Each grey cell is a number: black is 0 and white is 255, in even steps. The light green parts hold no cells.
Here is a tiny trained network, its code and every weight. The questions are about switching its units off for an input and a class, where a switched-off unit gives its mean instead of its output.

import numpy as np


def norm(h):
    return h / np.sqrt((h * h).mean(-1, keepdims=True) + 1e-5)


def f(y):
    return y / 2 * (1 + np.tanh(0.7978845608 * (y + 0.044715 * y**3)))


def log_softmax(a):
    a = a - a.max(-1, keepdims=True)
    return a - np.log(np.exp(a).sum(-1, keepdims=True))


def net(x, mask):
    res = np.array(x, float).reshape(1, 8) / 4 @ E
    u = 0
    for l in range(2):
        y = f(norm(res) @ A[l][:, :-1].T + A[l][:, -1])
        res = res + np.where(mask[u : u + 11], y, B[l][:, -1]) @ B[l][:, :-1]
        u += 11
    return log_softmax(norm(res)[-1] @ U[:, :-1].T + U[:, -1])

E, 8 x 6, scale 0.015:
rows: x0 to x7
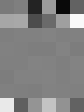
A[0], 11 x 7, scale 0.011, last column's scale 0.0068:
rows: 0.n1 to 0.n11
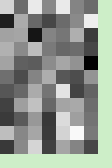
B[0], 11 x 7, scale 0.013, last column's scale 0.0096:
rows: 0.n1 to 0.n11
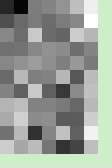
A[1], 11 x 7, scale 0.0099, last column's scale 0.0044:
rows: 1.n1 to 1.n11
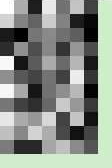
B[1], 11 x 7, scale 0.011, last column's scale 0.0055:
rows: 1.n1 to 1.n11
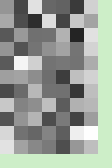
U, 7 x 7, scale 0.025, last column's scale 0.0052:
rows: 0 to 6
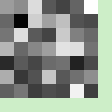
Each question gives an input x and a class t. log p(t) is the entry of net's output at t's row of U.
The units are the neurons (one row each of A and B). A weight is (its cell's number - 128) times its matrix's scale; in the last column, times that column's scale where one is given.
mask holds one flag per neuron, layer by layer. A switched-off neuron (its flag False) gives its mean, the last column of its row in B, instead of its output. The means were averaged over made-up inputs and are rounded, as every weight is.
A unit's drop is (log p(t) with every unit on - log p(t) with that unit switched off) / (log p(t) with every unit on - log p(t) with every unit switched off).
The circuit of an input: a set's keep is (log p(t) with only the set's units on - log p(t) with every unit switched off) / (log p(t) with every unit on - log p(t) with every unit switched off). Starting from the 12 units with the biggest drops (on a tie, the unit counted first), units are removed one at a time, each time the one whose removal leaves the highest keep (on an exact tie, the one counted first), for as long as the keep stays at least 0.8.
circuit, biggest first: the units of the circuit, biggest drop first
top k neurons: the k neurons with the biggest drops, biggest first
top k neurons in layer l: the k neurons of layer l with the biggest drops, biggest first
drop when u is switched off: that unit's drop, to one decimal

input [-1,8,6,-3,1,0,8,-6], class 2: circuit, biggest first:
0.n10
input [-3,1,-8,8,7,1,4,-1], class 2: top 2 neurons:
0.n10, 0.n1
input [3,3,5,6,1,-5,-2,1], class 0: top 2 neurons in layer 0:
0.n1, 0.n2
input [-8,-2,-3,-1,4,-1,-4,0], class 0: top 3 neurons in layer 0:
0.n11, 0.n9, 0.n7
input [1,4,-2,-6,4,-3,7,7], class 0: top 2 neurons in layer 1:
1.n5, 1.n1
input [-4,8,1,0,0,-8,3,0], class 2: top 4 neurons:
0.n10, 0.n9, 1.n10, 1.n7
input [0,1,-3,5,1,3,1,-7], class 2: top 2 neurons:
0.n1, 0.n7
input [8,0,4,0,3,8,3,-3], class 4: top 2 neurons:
1.n10, 1.n3
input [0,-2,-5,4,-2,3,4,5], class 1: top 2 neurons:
0.n1, 0.n10
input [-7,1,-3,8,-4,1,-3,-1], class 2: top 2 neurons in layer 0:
0.n10, 0.n9
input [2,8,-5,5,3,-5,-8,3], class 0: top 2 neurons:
1.n1, 0.n1
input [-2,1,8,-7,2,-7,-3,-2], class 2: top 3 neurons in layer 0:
0.n10, 0.n2, 0.n3
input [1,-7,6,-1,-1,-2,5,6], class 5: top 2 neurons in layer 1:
1.n2, 1.n10
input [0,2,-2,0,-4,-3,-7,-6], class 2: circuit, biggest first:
0.n1
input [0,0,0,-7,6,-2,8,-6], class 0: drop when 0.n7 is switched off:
-0.1
